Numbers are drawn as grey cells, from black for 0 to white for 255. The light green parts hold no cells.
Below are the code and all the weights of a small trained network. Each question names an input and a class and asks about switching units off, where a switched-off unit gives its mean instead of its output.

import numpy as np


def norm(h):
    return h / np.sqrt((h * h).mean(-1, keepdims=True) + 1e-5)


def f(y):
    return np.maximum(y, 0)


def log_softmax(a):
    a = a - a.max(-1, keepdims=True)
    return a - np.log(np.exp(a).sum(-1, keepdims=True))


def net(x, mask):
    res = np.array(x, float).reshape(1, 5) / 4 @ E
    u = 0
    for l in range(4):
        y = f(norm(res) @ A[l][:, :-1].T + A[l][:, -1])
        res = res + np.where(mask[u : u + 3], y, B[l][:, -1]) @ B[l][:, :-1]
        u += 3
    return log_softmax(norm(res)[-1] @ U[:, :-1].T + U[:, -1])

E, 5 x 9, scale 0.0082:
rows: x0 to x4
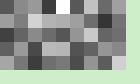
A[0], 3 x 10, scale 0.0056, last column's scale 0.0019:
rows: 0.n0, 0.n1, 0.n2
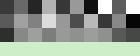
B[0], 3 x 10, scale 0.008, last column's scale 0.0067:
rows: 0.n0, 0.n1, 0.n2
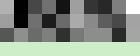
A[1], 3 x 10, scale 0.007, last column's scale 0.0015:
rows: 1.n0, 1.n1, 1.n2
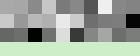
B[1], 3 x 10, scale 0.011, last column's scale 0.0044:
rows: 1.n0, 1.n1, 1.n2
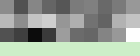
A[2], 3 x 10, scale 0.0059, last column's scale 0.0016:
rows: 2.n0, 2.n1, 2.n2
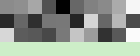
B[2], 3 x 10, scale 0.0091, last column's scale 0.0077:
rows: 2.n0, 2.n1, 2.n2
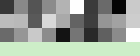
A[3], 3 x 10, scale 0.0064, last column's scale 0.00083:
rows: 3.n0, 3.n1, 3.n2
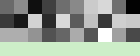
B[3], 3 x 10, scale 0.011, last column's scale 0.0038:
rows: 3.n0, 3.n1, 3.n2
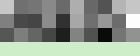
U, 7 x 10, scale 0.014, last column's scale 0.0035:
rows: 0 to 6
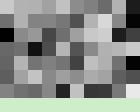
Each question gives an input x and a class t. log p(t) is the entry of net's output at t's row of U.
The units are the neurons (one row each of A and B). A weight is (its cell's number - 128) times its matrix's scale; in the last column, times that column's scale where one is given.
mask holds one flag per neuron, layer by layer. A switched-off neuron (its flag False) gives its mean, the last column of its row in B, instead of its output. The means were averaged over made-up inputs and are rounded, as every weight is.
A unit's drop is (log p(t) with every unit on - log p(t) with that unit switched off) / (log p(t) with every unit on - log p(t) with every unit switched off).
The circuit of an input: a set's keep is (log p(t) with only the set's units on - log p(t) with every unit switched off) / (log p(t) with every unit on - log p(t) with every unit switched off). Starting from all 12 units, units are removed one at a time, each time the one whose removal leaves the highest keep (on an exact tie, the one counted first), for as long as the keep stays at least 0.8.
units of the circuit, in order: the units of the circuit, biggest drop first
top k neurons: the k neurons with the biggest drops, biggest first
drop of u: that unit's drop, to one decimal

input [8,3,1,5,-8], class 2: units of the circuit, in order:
0.n0, 0.n2
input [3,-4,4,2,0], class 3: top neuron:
0.n0
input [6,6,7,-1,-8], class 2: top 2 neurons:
0.n0, 0.n2
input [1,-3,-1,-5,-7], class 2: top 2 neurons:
2.n1, 0.n2
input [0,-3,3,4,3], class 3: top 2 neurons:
1.n2, 2.n1
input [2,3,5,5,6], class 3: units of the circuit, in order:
0.n0, 1.n2
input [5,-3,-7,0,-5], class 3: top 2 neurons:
1.n2, 2.n2
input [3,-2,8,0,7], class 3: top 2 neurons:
0.n0, 2.n1
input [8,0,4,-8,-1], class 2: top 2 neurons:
0.n0, 1.n2
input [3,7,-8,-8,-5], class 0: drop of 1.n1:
0.3
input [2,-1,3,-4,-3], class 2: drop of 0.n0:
0.3
